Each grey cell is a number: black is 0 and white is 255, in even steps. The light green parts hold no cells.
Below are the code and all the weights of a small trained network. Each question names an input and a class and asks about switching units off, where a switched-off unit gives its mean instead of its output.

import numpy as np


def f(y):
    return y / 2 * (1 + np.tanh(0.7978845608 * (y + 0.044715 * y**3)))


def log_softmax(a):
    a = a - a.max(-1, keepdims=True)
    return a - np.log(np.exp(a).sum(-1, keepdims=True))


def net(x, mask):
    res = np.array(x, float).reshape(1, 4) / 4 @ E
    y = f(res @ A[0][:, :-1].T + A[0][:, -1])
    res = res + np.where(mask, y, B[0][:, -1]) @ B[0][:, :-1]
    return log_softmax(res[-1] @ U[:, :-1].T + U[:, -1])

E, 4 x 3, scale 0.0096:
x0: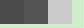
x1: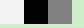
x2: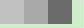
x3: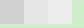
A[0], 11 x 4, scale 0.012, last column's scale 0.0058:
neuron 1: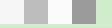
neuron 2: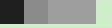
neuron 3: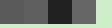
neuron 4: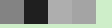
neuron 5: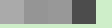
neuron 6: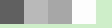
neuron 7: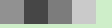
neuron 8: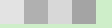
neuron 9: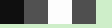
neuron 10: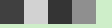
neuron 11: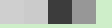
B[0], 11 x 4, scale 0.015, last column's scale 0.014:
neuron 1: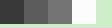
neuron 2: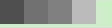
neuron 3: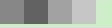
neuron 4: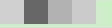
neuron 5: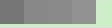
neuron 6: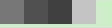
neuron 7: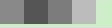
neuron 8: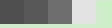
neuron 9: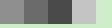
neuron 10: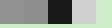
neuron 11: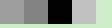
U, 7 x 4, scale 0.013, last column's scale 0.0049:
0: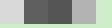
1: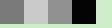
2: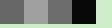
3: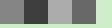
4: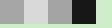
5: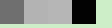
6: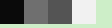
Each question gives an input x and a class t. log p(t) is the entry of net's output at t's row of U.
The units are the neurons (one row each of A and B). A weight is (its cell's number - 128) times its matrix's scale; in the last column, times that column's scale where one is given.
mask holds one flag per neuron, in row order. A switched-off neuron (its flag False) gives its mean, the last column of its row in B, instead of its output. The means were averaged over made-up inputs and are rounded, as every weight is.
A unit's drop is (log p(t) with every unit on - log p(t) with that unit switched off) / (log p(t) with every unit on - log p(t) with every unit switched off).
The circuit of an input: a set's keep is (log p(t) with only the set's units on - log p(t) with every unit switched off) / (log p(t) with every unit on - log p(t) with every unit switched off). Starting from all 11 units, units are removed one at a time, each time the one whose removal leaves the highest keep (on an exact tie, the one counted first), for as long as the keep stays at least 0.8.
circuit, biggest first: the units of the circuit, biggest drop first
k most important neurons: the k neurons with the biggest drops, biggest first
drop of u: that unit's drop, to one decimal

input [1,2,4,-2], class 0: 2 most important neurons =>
[neuron 1; neuron 8]
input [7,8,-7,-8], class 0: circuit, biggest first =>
[neuron 4]
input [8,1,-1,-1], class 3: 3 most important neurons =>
[neuron 10; neuron 11; neuron 2]
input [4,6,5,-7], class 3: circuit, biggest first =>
[neuron 11; neuron 10]
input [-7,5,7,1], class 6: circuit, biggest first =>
[neuron 1; neuron 4]
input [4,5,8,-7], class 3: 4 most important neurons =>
[neuron 11; neuron 10; neuron 9; neuron 3]
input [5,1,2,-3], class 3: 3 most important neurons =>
[neuron 10; neuron 11; neuron 6]
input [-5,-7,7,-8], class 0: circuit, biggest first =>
[neuron 1; neuron 10]
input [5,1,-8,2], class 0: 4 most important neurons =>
[neuron 9; neuron 1; neuron 4; neuron 8]
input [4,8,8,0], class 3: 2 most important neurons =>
[neuron 10; neuron 1]
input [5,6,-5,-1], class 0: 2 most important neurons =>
[neuron 1; neuron 9]
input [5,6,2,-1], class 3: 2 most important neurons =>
[neuron 11; neuron 10]
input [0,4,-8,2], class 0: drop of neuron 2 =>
0.3
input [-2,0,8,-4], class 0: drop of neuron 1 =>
0.2
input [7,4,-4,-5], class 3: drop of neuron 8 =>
-0.1
